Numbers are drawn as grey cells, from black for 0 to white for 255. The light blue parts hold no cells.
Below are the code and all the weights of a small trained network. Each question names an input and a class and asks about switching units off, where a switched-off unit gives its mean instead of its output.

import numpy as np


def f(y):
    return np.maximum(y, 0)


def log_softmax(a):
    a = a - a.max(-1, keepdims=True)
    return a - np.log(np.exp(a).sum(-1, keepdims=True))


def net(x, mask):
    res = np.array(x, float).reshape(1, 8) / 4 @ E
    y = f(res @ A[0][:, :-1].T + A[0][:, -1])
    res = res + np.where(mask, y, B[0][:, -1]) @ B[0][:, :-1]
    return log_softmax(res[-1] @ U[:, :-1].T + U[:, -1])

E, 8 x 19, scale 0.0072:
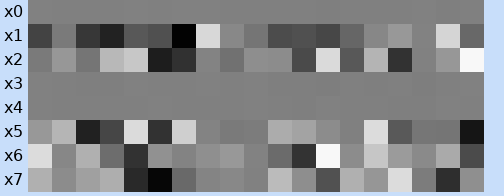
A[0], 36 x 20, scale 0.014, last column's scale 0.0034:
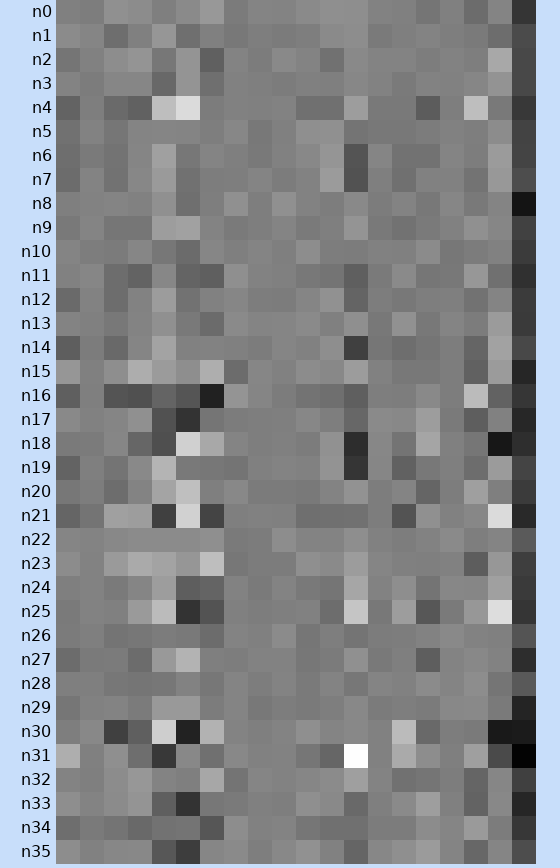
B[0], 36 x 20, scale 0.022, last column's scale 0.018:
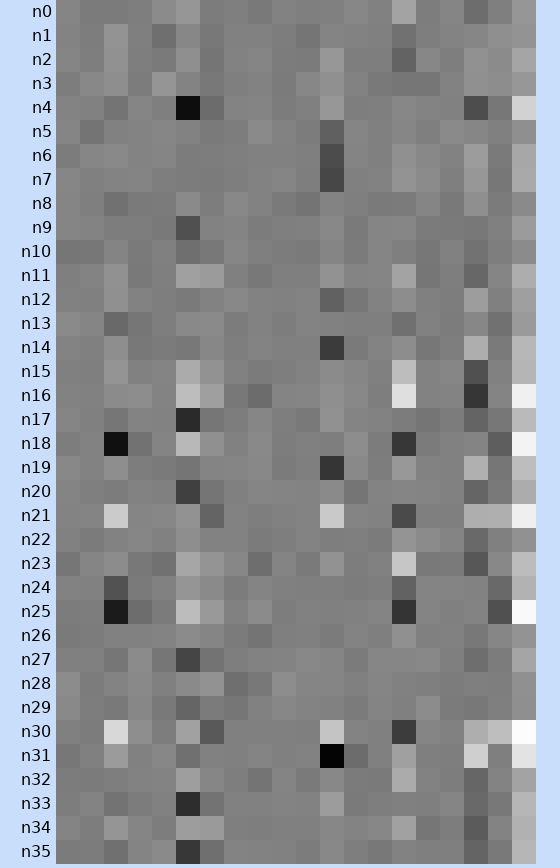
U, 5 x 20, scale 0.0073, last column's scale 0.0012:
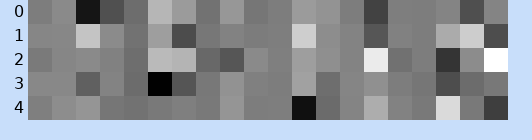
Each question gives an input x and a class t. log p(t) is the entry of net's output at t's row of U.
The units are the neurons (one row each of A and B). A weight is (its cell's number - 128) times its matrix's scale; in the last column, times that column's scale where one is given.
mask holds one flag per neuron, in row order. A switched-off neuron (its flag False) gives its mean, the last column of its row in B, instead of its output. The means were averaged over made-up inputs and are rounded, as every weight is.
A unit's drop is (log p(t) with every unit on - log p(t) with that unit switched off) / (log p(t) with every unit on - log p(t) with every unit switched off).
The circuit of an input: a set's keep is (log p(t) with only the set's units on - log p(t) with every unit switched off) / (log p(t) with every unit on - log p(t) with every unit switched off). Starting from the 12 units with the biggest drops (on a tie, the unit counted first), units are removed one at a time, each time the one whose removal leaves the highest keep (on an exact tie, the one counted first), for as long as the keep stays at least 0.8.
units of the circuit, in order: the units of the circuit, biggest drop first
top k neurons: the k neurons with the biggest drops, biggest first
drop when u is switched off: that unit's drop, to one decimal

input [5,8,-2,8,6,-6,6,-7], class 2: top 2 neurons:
(n16; n30)
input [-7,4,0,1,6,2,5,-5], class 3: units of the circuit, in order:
(n4)
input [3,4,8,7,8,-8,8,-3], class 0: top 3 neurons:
(n25; n30; n24)
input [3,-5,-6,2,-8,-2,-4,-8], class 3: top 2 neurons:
(n4; n25)
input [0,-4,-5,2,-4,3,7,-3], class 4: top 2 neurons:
(n31; n25)
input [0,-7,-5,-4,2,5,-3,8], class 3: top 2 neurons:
(n16; n33)
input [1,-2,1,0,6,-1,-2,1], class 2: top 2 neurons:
(n31; n30)
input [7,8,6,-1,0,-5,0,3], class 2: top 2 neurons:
(n16; n18)
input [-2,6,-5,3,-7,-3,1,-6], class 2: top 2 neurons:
(n16; n25)
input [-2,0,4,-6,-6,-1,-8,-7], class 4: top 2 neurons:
(n19; n14)
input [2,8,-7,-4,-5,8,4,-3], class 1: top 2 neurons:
(n30; n25)
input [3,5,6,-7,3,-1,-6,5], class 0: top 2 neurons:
(n25; n31)
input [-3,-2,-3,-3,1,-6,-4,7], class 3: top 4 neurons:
(n30; n17; n33; n35)
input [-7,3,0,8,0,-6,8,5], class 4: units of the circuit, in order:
(n31)
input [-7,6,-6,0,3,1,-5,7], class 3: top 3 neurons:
(n25; n17; n35)
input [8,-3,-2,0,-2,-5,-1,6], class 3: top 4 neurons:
(n30; n17; n33; n35)
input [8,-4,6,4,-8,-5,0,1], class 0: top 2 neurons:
(n25; n30)
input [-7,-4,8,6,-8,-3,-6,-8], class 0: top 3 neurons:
(n25; n24; n17)
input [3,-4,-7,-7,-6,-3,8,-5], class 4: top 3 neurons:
(n31; n25; n24)
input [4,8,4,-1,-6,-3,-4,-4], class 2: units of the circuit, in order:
(n16)
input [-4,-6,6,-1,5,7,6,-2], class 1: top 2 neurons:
(n30; n18)
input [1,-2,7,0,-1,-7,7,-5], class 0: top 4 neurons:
(n25; n30; n24; n19)
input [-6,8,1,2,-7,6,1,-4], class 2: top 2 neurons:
(n16; n21)
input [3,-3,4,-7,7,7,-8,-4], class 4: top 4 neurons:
(n19; n21; n14; n6)
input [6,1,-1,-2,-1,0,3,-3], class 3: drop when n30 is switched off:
0.1
